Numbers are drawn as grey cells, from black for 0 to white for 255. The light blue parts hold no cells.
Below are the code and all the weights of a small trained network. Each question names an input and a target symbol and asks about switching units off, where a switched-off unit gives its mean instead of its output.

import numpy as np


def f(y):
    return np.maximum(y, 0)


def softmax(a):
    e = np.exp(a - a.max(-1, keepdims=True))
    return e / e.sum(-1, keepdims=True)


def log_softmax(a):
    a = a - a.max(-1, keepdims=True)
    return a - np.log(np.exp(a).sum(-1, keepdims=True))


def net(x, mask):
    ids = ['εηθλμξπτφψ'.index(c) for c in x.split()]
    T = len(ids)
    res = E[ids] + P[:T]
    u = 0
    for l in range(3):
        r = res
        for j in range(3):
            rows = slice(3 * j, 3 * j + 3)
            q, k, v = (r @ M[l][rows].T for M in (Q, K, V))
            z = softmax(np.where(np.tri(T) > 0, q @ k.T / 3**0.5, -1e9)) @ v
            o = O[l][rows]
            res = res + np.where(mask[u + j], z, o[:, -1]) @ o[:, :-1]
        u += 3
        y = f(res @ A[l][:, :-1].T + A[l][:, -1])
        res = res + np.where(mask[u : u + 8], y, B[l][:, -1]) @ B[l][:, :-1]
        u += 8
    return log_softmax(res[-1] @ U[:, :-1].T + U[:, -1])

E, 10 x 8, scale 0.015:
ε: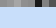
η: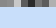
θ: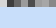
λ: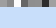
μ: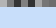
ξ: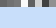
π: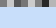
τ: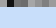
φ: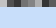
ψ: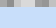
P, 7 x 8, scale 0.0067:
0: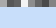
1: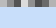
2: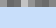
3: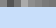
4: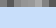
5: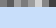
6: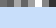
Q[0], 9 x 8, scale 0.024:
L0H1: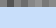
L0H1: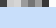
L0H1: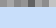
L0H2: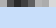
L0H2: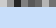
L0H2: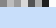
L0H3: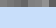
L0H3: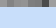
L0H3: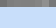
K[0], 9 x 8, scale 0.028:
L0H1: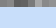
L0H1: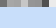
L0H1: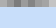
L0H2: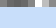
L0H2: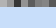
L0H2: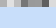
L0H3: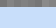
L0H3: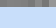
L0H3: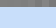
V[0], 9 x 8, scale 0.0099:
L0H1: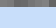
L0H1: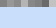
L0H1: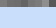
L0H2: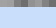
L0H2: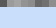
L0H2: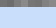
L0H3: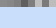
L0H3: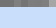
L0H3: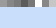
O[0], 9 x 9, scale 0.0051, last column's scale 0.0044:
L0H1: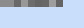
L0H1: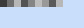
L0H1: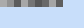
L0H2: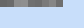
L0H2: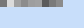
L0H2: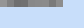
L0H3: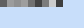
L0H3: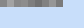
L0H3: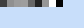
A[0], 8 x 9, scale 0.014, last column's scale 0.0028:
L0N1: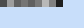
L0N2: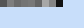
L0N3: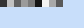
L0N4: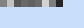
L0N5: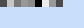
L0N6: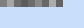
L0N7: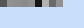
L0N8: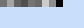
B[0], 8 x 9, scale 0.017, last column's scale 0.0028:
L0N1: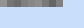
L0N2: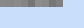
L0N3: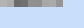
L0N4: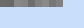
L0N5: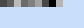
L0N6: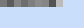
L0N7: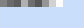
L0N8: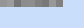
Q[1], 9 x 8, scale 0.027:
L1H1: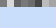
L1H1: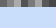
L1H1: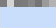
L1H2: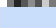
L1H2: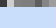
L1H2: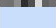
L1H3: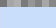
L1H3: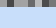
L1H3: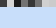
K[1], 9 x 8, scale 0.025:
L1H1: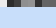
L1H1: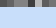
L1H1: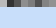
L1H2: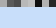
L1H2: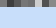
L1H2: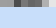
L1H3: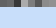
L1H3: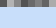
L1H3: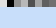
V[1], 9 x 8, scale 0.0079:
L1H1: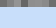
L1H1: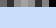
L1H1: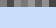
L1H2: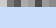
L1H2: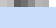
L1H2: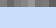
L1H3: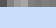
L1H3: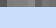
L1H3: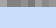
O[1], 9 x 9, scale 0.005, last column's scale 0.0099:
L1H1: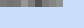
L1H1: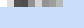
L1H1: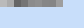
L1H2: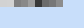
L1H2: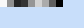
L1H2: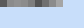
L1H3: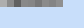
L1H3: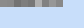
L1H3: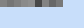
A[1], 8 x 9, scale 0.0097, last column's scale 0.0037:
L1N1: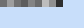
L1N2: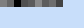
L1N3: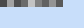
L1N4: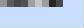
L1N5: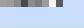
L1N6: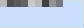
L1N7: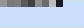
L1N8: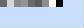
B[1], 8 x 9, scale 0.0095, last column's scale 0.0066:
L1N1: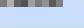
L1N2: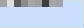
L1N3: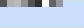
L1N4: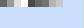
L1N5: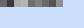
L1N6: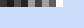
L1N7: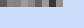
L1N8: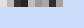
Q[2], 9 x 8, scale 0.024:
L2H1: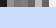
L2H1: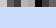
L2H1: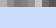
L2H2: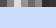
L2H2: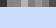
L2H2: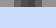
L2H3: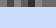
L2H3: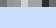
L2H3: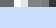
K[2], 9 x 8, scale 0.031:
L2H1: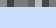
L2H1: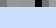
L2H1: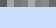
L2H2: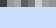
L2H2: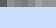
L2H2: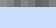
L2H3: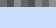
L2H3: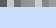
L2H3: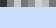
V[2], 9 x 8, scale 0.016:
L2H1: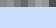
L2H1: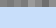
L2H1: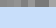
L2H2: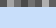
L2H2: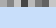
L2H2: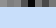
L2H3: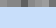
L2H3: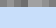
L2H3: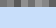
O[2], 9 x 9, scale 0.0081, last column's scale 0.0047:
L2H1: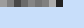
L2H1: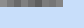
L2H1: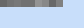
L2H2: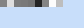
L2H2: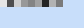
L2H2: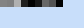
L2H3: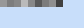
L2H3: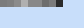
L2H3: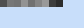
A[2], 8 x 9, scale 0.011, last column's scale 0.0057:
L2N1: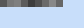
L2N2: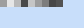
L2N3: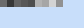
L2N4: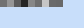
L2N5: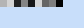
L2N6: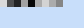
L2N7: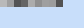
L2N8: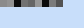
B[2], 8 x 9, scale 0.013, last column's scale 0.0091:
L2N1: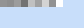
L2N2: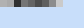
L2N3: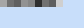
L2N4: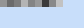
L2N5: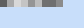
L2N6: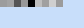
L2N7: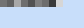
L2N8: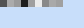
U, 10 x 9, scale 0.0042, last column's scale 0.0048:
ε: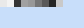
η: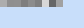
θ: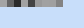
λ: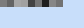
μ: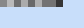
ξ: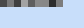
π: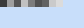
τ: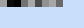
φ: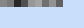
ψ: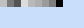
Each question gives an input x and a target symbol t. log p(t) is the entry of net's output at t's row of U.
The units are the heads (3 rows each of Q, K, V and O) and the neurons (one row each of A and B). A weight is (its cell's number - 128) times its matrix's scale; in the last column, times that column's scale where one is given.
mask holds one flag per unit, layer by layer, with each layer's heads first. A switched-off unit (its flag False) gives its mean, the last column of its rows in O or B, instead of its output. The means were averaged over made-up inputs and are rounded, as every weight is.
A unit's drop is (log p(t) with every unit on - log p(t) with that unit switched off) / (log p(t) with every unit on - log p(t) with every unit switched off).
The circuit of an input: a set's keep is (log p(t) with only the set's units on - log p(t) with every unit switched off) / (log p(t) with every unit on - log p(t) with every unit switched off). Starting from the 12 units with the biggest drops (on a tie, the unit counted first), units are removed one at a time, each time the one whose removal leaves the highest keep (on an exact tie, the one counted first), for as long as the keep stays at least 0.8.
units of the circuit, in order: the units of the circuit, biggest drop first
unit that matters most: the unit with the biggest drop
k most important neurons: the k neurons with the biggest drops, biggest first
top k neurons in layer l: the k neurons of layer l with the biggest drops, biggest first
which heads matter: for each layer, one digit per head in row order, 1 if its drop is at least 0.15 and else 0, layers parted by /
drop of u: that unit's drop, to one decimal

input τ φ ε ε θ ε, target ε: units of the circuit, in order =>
L1H1, L2N2
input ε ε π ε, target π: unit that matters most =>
L2H2
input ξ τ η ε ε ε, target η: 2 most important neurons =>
L2N1, L0N5
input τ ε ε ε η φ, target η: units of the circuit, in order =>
L2H2, L2N1
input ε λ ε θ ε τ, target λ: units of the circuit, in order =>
L1N4, L2H2, L0N7, L1H2
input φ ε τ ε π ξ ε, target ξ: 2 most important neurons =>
L0N5, L1N6
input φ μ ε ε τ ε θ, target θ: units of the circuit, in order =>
L2N6, L1H1
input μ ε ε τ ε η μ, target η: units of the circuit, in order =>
L2H2, L2N1
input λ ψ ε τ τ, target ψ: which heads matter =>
000 / 010 / 010
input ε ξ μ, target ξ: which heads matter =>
001 / 110 / 010
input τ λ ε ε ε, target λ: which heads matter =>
000 / 000 / 010
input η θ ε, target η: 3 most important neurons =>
L0N5, L2N1, L0N7
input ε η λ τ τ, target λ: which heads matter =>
001 / 110 / 010
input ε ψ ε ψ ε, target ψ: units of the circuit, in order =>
L2H2
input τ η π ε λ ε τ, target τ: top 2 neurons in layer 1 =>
L1N6, L1N8
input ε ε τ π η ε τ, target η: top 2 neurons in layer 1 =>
L1N4, L1N8
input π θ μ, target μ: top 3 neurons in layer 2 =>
L2N5, L2N8, L2N6
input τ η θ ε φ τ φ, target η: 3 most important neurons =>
L0N5, L2N1, L0N6
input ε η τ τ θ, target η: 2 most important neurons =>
L0N7, L2N1
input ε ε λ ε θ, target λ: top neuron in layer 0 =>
L0N7
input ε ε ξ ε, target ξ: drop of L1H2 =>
0.2
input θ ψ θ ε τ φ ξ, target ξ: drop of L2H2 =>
0.5
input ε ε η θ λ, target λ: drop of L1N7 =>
0.0
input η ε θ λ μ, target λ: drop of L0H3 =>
0.1
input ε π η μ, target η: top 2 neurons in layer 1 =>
L1N6, L1N8
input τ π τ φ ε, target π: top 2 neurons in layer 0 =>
L0N5, L0N7
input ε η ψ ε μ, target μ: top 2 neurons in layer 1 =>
L1N2, L1N8
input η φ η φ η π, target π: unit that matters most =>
L1N3
